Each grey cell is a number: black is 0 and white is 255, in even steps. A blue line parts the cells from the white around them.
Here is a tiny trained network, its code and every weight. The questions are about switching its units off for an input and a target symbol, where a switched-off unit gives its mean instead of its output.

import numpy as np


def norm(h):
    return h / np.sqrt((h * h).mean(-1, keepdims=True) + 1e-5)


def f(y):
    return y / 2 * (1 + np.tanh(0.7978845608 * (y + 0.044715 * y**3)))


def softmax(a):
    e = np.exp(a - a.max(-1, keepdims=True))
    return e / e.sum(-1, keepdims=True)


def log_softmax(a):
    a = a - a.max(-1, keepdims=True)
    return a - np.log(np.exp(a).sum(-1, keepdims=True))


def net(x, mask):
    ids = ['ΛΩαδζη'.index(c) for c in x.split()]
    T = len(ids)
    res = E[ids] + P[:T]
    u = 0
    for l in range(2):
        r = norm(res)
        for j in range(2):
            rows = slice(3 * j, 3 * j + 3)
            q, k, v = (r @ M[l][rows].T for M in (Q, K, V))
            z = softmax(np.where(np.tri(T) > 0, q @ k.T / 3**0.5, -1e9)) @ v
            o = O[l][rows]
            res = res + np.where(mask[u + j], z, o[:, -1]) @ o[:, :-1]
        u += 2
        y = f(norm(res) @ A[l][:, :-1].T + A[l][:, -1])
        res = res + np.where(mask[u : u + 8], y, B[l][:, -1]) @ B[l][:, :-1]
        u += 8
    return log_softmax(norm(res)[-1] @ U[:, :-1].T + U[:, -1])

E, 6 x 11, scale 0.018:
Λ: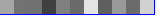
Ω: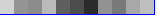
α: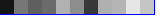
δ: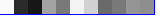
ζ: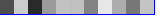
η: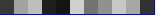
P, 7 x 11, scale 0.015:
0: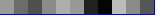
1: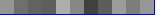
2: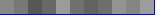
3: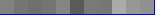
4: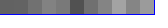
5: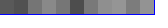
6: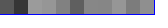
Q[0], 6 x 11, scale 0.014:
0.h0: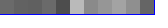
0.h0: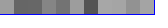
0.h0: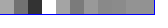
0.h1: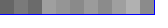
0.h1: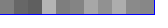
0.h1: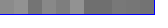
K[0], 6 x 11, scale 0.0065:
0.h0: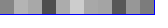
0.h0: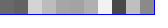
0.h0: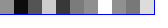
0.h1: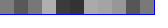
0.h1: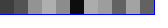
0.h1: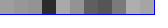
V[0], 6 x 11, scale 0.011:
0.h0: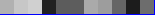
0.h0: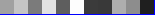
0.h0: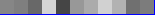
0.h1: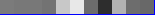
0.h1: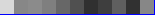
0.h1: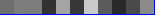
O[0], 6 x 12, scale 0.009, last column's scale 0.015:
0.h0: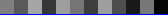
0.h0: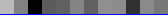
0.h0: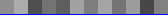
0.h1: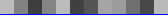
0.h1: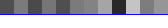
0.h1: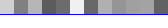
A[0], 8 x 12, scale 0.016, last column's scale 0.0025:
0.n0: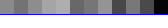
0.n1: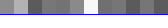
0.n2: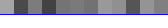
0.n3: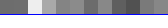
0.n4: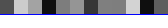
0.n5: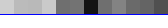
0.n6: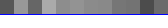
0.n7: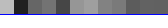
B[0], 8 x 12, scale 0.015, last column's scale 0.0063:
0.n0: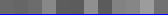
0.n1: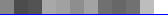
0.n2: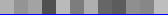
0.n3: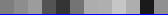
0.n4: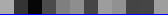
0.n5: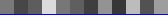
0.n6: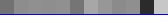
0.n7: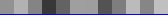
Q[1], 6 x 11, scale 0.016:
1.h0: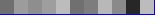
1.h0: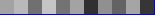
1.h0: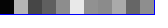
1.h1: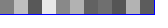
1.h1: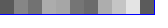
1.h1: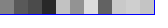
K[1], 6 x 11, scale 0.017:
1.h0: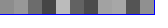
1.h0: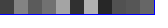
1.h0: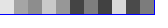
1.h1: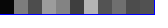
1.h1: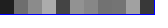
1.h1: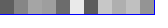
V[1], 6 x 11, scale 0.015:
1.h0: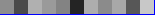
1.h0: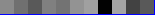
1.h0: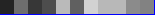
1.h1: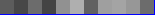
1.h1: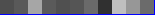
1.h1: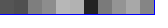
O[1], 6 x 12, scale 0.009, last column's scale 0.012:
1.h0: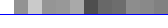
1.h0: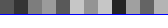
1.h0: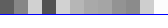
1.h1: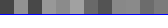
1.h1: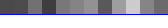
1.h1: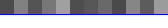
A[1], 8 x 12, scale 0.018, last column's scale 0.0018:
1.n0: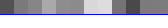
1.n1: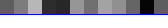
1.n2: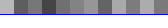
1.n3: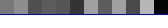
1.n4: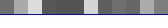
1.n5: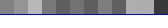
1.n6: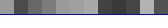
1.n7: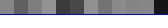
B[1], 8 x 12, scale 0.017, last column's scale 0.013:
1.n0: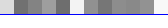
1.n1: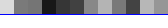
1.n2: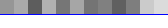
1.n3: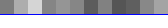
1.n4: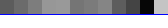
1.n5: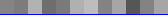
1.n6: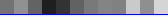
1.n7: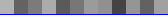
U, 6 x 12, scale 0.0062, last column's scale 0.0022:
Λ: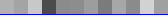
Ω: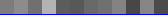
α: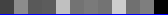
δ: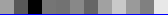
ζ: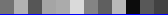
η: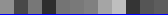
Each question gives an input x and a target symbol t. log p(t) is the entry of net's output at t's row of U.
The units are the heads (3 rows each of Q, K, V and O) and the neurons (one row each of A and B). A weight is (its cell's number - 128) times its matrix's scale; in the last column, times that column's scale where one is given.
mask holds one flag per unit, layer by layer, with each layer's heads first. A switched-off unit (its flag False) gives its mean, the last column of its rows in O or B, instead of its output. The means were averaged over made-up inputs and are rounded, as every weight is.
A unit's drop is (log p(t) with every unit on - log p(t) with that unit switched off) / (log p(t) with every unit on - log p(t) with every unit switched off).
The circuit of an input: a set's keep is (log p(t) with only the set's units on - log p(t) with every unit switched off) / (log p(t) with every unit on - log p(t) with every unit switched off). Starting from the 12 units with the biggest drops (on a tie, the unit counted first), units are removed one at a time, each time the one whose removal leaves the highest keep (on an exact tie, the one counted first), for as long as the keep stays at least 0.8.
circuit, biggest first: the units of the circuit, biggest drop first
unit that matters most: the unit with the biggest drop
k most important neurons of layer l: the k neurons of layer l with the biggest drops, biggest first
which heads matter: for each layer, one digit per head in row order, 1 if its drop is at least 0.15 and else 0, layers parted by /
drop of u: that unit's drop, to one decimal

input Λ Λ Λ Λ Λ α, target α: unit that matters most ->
1.h1
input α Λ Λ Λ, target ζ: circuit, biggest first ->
(0.h0 1.n4)
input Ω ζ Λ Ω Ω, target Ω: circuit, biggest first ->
(1.h0 1.n0 0.h1)
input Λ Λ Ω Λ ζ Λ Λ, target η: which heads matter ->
10 / 00
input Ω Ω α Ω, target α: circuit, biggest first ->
(1.h0 1.h1 1.n0)
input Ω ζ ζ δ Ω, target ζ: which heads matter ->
11 / 11
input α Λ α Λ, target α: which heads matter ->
10 / 01
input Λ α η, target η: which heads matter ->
00 / 00
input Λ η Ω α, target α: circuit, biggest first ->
(1.n0 1.h1)
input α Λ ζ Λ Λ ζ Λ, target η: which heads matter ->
11 / 00
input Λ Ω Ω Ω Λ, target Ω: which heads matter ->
10 / 10
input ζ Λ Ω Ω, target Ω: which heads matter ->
01 / 10
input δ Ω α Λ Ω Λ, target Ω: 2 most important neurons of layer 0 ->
(0.n1 0.n5)
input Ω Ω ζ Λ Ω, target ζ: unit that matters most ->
0.h1
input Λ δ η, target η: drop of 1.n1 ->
0.2
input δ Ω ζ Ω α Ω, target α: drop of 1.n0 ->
0.1
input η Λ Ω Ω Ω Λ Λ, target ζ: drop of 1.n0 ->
0.0
